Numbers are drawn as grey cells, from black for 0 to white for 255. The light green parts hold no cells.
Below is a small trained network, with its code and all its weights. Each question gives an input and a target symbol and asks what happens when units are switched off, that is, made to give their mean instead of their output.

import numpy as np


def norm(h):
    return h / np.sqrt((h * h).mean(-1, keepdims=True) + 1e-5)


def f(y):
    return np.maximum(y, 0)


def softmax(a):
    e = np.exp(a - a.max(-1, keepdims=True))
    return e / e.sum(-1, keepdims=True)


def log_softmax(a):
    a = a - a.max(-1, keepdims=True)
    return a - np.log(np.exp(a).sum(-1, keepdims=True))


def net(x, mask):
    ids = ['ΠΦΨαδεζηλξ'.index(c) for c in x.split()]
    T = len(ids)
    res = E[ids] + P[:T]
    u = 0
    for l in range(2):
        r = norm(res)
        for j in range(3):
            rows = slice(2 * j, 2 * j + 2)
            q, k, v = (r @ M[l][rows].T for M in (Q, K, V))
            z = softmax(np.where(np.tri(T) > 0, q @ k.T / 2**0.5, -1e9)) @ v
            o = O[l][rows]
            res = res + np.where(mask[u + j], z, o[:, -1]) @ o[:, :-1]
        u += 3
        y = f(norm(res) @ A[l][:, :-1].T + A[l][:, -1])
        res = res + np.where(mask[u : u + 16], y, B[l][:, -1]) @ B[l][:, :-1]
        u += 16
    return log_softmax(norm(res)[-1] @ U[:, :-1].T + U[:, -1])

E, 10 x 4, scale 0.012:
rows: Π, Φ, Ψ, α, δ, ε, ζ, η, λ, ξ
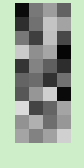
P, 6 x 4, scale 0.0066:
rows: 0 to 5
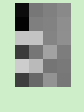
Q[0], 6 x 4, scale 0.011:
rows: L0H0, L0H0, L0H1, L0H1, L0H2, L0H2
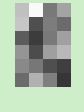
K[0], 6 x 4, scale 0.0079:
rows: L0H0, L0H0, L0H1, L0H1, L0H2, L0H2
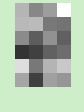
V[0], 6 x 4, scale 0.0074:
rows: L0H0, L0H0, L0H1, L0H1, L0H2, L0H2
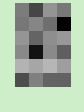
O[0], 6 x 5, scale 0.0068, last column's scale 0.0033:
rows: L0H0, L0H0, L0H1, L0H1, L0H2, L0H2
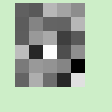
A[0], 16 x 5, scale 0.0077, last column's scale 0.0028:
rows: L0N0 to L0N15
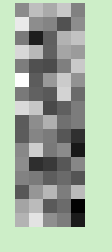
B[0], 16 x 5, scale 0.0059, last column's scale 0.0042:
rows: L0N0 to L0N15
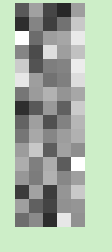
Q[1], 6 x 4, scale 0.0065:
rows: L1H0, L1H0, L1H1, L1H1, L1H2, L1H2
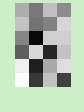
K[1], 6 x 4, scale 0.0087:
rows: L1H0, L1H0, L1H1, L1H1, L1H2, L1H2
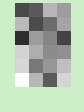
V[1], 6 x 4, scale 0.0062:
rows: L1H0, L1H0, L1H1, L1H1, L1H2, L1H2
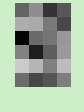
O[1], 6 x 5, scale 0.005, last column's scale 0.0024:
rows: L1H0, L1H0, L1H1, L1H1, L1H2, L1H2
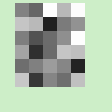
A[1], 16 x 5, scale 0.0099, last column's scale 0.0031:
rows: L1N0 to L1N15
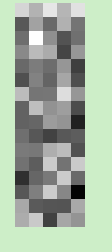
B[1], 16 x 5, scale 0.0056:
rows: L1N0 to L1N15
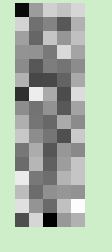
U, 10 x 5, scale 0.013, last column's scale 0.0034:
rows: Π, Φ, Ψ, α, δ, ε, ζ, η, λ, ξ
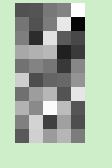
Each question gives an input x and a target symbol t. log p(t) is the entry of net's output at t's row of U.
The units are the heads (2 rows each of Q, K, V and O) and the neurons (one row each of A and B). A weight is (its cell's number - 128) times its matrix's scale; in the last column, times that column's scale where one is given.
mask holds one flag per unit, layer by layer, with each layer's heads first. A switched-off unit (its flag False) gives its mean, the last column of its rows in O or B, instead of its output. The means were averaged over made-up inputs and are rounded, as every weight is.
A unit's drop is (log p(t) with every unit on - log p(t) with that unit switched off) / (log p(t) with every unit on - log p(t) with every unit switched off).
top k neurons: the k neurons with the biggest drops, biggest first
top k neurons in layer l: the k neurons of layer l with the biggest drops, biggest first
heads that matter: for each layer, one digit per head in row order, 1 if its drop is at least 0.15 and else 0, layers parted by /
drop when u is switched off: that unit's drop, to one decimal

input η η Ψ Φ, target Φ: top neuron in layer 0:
L0N13
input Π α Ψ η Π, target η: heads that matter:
011 / 010
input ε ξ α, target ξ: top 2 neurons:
L0N15, L0N3
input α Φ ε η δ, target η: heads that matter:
001 / 010
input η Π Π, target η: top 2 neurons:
L1N2, L1N12
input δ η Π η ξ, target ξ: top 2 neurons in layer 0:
L0N3, L0N5
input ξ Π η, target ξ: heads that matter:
100 / 001
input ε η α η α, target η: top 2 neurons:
L1N3, L0N3
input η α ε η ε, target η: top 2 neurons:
L0N3, L1N0
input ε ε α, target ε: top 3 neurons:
L0N1, L0N7, L1N6
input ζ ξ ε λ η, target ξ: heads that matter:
010 / 000
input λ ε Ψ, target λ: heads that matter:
010 / 100
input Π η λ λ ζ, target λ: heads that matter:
010 / 000
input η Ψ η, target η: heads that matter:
010 / 000
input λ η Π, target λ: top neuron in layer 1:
L1N0
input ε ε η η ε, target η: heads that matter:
001 / 000
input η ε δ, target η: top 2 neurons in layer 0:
L0N5, L0N2
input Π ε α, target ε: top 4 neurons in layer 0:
L0N1, L0N7, L0N15, L0N14
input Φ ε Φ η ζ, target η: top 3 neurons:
L1N2, L1N3, L1N6
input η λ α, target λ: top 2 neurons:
L0N15, L1N15
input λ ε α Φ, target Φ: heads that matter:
000 / 000
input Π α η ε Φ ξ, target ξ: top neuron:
L1N0
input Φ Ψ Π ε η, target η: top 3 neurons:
L0N3, L1N0, L1N6
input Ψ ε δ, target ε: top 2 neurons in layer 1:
L1N6, L1N0
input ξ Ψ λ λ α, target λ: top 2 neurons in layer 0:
L0N15, L0N1
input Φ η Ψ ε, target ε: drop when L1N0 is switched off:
0.2
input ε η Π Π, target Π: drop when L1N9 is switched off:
0.0
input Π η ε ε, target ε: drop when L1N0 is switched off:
0.1
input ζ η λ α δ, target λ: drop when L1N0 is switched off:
-0.1
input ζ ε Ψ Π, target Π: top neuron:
L1N6
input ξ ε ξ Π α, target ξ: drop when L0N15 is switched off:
0.3
